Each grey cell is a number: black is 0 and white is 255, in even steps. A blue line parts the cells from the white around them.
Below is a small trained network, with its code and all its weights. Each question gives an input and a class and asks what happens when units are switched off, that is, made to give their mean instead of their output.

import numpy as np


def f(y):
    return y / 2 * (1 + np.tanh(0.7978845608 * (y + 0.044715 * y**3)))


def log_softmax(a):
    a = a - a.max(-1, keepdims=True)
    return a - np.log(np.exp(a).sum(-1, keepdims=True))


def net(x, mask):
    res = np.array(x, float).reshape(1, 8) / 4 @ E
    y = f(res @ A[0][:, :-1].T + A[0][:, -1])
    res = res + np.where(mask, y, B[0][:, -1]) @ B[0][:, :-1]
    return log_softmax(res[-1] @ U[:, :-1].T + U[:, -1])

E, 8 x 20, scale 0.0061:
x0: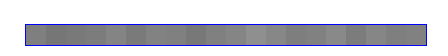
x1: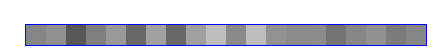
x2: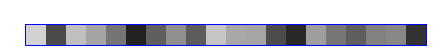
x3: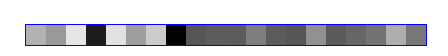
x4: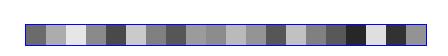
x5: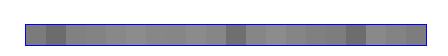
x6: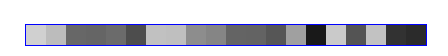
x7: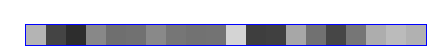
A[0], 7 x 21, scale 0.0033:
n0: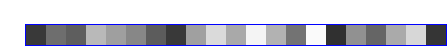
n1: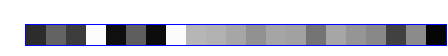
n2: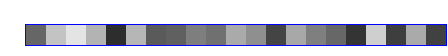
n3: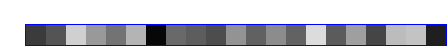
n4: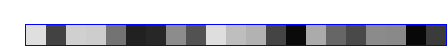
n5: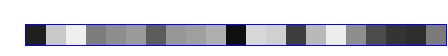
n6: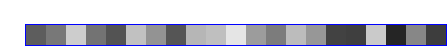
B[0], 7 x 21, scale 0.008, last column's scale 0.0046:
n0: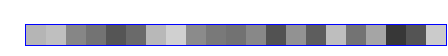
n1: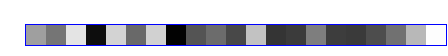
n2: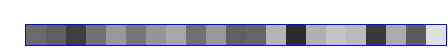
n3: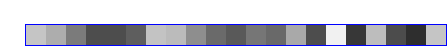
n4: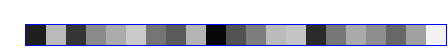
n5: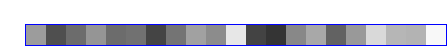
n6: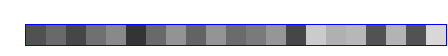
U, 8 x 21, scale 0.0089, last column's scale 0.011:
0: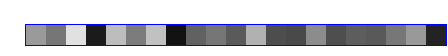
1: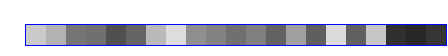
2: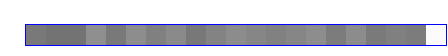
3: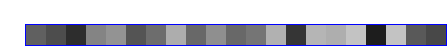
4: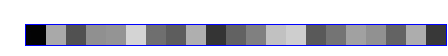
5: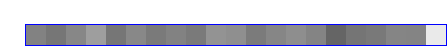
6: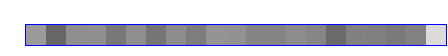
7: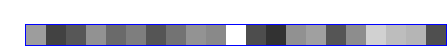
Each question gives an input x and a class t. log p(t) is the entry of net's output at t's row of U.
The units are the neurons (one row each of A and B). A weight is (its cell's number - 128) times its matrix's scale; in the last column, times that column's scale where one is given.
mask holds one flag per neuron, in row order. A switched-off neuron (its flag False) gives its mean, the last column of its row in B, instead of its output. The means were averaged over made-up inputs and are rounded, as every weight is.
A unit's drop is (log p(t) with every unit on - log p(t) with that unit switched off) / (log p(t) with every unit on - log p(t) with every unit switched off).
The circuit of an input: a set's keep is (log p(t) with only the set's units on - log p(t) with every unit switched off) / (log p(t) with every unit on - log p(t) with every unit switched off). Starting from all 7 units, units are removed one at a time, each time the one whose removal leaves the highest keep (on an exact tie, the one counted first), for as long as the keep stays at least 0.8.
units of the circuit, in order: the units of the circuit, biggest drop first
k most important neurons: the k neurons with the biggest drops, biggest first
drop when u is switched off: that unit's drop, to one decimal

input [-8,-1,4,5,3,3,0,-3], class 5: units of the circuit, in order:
n1
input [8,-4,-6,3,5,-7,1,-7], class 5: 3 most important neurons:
n4, n5, n1
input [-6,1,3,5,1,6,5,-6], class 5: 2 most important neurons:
n1, n5
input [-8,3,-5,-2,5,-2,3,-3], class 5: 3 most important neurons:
n4, n3, n0
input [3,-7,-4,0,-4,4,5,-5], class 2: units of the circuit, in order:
n3, n5
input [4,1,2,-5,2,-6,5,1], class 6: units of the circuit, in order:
n3, n0
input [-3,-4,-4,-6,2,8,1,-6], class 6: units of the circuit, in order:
n5, n4
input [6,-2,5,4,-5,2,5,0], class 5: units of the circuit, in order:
n1, n3, n2, n0
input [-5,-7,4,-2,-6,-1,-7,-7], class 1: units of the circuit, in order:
n3, n0
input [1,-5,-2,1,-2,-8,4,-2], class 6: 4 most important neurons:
n3, n4, n0, n1
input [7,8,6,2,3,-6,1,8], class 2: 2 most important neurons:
n5, n4
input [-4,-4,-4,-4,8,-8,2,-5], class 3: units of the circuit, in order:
n2, n6
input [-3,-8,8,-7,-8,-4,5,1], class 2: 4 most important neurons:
n4, n1, n2, n6
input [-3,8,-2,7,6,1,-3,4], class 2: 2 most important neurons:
n1, n6
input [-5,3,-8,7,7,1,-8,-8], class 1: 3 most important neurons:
n3, n0, n1
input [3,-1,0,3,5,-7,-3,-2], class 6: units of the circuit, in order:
n1
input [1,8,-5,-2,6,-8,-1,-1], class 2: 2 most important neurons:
n4, n0
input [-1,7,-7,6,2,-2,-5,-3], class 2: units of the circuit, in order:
n1, n4
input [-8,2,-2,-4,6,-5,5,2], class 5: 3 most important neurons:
n3, n0, n1
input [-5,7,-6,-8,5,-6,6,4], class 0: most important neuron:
n1
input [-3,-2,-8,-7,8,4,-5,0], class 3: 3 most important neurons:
n2, n6, n4
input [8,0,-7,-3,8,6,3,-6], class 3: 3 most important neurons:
n2, n6, n4
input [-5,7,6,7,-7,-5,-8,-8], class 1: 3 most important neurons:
n0, n3, n1
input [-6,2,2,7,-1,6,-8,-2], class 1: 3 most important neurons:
n3, n0, n1
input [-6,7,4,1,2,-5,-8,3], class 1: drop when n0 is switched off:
0.4
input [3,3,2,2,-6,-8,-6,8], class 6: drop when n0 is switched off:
0.2
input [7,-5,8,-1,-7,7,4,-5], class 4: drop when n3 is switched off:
0.0
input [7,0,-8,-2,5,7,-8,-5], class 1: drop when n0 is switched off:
0.3
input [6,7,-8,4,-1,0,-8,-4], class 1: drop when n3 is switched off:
0.2
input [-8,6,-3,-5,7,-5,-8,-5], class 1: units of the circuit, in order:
n0
